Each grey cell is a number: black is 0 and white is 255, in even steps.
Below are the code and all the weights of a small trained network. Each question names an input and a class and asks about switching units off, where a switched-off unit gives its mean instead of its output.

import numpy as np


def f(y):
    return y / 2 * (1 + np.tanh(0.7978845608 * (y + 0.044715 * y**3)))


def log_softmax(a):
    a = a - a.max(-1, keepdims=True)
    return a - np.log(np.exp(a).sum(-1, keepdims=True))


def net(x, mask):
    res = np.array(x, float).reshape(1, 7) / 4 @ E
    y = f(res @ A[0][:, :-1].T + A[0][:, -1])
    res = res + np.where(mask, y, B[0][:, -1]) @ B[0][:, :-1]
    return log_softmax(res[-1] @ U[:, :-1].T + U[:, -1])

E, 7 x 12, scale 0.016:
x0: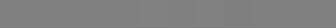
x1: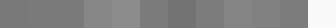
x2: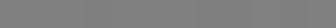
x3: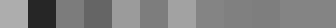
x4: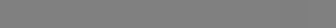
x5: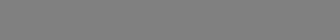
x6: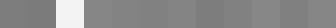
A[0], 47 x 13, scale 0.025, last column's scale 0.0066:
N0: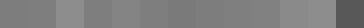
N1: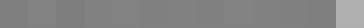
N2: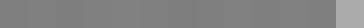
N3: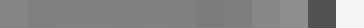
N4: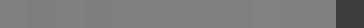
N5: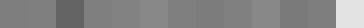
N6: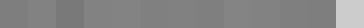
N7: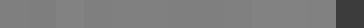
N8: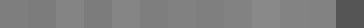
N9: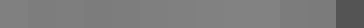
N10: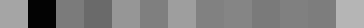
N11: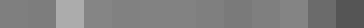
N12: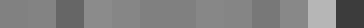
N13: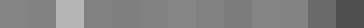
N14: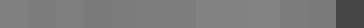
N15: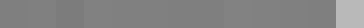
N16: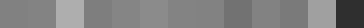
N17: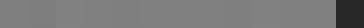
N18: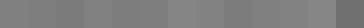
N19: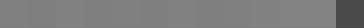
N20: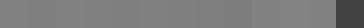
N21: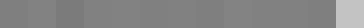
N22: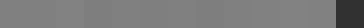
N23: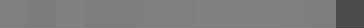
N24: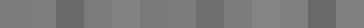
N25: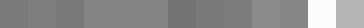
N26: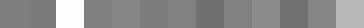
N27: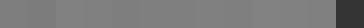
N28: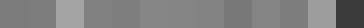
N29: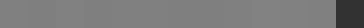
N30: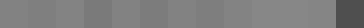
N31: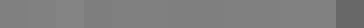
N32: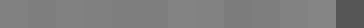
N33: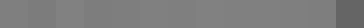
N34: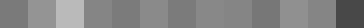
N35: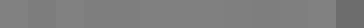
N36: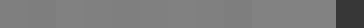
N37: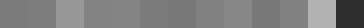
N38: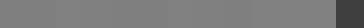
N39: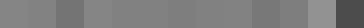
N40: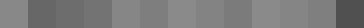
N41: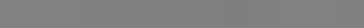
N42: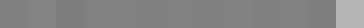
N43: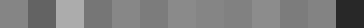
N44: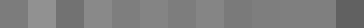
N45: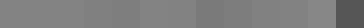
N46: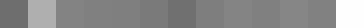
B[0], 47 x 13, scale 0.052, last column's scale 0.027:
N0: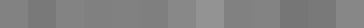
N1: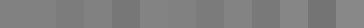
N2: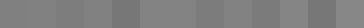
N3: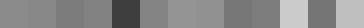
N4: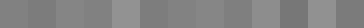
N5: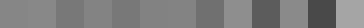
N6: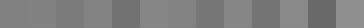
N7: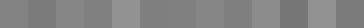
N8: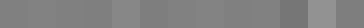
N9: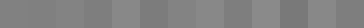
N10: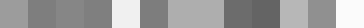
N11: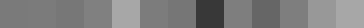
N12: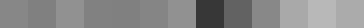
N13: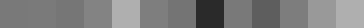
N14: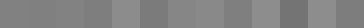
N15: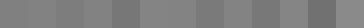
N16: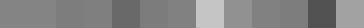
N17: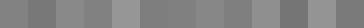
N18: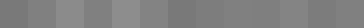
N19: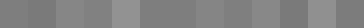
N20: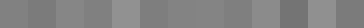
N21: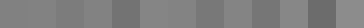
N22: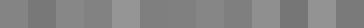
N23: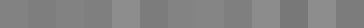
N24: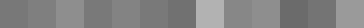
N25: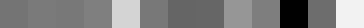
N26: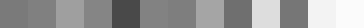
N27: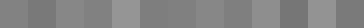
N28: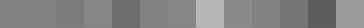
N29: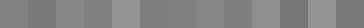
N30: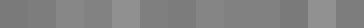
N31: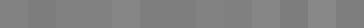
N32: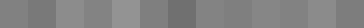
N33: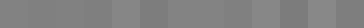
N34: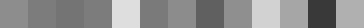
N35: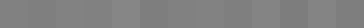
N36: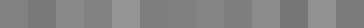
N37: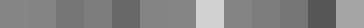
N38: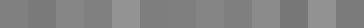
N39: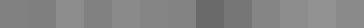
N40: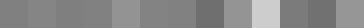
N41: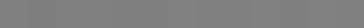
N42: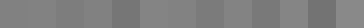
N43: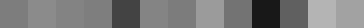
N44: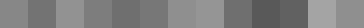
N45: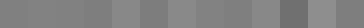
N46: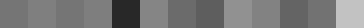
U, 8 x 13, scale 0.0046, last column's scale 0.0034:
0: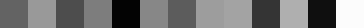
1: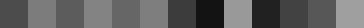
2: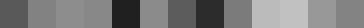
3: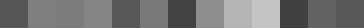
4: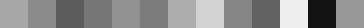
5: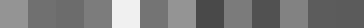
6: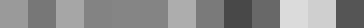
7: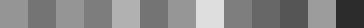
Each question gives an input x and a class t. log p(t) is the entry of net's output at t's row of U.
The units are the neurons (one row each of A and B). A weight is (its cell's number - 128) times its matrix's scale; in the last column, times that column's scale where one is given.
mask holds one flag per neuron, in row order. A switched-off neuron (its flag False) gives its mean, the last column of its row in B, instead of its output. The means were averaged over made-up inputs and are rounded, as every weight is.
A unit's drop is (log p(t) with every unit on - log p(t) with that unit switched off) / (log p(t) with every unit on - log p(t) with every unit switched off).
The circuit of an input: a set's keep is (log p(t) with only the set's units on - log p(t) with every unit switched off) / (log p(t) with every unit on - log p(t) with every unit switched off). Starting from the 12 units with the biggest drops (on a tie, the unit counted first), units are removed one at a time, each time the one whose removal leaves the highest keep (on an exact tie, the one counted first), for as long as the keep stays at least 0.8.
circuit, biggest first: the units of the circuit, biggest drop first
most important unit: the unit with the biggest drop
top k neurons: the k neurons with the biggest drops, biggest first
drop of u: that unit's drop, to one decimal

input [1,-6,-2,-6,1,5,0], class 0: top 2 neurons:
(N26 N25)
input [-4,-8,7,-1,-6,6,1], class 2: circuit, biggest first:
(N10 N25)
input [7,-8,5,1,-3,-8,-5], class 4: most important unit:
N46
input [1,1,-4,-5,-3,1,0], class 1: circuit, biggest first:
(N26 N10)
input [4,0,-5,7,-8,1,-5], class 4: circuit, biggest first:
(N25 N26)
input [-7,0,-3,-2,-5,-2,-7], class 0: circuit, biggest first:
(N25 N26 N10)
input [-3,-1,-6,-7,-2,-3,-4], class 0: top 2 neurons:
(N25 N26)
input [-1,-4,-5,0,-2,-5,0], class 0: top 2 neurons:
(N10 N26)
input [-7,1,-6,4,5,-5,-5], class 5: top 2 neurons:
(N26 N3)
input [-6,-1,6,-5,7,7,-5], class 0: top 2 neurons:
(N25 N26)
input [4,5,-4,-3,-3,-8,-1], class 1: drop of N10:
0.3
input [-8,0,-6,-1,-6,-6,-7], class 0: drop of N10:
0.5
